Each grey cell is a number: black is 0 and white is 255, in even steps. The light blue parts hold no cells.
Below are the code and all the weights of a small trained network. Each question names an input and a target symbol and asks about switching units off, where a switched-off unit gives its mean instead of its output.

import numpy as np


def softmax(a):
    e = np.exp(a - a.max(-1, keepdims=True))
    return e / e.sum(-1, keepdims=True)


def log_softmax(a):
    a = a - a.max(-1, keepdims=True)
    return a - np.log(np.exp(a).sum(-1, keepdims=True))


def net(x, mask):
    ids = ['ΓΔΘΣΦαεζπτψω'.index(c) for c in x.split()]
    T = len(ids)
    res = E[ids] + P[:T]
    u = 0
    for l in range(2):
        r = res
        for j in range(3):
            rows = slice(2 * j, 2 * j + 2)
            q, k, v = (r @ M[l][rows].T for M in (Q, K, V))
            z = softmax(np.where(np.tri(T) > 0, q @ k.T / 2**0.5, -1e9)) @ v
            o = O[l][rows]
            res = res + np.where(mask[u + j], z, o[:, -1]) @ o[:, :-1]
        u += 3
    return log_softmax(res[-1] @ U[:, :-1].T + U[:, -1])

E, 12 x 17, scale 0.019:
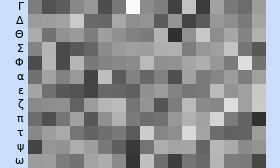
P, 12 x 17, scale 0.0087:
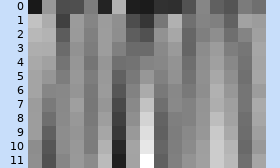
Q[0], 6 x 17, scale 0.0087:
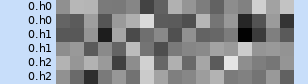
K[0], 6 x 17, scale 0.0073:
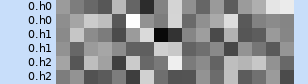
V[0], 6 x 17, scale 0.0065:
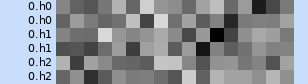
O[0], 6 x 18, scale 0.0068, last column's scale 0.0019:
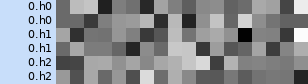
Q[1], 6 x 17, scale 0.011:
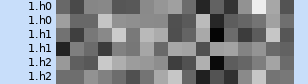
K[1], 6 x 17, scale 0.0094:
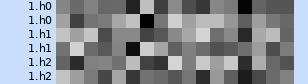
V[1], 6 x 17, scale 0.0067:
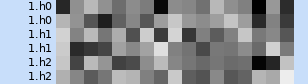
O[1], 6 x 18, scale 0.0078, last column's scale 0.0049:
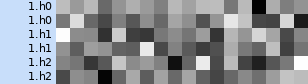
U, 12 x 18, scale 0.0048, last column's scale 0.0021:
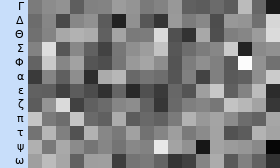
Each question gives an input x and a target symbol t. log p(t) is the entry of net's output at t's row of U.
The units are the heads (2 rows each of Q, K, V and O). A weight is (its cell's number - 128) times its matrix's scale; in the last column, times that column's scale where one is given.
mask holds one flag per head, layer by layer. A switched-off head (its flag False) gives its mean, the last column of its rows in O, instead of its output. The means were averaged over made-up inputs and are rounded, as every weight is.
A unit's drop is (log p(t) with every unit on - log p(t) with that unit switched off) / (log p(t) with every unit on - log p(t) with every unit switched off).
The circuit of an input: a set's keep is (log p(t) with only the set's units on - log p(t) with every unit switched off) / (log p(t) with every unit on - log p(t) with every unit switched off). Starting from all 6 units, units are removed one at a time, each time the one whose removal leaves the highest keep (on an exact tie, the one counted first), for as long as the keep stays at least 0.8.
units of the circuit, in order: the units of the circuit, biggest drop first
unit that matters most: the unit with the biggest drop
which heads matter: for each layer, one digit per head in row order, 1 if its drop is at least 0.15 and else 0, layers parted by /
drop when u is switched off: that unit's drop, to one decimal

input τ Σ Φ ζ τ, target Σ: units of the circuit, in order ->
1.h0, 1.h2
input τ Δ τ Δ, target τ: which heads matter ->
000 / 110
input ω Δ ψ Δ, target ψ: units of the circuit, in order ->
1.h2, 1.h0
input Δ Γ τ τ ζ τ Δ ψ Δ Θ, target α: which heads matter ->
110 / 010
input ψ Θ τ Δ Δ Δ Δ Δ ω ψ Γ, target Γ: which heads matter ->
001 / 111
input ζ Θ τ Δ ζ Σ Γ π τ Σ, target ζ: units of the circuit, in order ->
0.h0, 1.h2, 1.h1, 0.h2
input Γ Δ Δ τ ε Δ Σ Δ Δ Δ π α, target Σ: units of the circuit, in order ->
0.h1
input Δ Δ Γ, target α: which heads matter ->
001 / 010
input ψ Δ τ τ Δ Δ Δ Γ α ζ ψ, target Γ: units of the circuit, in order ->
1.h0, 1.h2, 0.h2, 1.h1
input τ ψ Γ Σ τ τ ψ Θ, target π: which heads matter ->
110 / 011
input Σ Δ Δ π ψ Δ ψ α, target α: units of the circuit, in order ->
0.h0, 1.h1
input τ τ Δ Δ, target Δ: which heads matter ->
010 / 100
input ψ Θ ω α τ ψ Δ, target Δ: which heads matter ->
011 / 100
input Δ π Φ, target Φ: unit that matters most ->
1.h2
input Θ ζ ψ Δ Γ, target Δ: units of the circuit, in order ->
0.h0, 1.h0, 0.h1, 1.h2
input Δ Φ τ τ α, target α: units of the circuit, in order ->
1.h1, 0.h1
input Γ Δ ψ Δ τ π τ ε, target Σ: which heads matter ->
110 / 000
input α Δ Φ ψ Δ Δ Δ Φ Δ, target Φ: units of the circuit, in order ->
1.h2, 0.h1, 1.h0
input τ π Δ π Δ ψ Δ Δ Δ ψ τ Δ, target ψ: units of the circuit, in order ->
0.h1, 1.h2, 1.h1
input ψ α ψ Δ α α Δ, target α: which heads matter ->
100 / 010
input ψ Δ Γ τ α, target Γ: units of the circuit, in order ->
1.h0, 0.h2, 1.h2, 1.h1
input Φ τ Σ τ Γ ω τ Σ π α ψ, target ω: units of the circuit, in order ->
1.h1, 0.h0, 0.h2, 1.h0
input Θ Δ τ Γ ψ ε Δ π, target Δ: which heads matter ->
111 / 101
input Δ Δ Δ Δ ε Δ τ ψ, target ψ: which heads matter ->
010 / 111
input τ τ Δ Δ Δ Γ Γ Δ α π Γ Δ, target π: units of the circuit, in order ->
0.h0, 1.h2, 1.h1
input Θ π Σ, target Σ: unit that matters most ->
1.h0
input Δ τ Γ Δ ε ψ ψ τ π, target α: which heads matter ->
011 / 010
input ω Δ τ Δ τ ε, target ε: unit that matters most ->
0.h0
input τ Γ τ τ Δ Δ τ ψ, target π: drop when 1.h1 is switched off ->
0.3
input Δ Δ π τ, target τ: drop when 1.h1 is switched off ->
0.2
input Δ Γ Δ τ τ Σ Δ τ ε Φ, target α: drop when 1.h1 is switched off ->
0.8
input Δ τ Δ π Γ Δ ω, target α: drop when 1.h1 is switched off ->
0.8
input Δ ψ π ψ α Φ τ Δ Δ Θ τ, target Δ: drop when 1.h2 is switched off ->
0.1
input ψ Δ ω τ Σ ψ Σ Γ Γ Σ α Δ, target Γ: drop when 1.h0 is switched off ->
0.6
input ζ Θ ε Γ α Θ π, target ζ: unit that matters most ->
0.h0
